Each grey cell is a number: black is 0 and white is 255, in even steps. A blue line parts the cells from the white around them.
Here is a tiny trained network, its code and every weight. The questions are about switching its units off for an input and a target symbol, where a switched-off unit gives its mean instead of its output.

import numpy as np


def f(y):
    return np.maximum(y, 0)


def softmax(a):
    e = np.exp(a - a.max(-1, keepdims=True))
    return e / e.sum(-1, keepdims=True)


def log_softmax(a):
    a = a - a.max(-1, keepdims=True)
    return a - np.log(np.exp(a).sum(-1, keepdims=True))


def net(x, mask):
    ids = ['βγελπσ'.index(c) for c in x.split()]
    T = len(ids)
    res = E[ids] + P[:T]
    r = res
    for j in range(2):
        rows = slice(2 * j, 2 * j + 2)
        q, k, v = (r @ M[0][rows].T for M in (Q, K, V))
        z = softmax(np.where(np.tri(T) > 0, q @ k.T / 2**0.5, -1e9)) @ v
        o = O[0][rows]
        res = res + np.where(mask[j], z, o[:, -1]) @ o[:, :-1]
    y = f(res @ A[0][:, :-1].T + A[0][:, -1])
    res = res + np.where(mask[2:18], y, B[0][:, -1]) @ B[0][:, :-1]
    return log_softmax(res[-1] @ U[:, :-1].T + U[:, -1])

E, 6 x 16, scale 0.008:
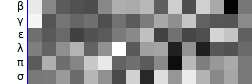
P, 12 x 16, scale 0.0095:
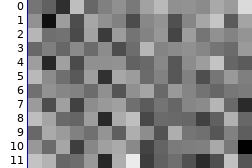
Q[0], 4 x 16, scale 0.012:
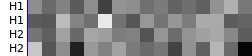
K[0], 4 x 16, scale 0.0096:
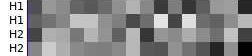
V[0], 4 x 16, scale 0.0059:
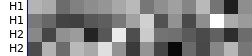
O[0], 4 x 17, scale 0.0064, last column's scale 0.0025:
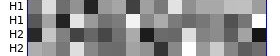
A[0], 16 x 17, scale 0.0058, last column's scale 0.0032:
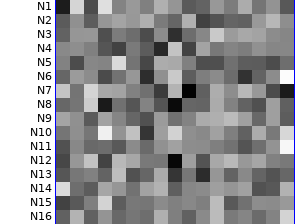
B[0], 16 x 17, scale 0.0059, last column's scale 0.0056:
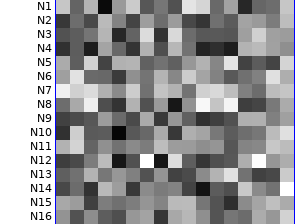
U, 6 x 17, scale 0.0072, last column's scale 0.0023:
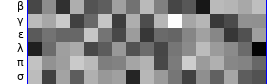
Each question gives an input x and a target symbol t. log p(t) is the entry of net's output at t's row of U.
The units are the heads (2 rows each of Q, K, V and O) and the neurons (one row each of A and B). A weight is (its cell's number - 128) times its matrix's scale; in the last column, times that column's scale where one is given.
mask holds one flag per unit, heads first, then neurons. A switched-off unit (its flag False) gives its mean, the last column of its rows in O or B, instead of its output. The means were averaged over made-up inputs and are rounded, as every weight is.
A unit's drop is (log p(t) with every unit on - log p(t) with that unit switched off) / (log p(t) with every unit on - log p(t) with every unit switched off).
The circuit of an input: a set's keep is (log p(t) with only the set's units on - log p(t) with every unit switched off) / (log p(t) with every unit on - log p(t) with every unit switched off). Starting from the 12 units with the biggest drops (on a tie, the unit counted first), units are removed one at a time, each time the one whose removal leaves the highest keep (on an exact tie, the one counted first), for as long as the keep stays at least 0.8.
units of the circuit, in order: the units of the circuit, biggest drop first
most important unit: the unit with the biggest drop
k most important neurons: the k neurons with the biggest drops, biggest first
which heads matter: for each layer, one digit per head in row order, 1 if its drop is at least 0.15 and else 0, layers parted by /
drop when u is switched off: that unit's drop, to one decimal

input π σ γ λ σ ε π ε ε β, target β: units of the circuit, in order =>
(N4, N5)
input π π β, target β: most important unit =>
H1
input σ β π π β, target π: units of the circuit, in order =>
(H2, N7)
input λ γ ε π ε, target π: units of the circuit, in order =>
(H2, N7)
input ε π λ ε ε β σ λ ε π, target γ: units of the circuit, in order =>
(N14, N1)
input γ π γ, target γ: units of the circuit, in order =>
(H2, N8)
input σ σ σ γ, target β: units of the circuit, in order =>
(N4, N5)
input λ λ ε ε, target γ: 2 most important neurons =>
(N1, N14)
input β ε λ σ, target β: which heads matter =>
00
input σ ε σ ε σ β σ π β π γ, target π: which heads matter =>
01
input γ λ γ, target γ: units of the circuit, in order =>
(N8, H2)
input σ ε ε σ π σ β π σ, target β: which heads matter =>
10
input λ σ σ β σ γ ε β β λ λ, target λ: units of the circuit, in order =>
(H2, N12, N8)
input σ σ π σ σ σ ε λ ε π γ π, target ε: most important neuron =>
(N14)
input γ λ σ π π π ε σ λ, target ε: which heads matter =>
10
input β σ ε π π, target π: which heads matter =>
01
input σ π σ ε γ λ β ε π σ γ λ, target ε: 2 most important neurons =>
(N13, N1)
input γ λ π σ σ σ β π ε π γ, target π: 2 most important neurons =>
(N7, N14)
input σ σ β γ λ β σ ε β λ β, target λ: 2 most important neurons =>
(N8, N3)
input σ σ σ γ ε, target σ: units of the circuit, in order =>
(H2)
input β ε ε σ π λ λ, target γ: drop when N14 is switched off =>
0.4
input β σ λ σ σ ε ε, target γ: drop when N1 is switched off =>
0.1
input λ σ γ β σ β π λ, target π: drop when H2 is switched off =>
0.6
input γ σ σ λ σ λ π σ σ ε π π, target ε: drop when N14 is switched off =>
0.1
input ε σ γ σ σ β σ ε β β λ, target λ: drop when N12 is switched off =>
0.2
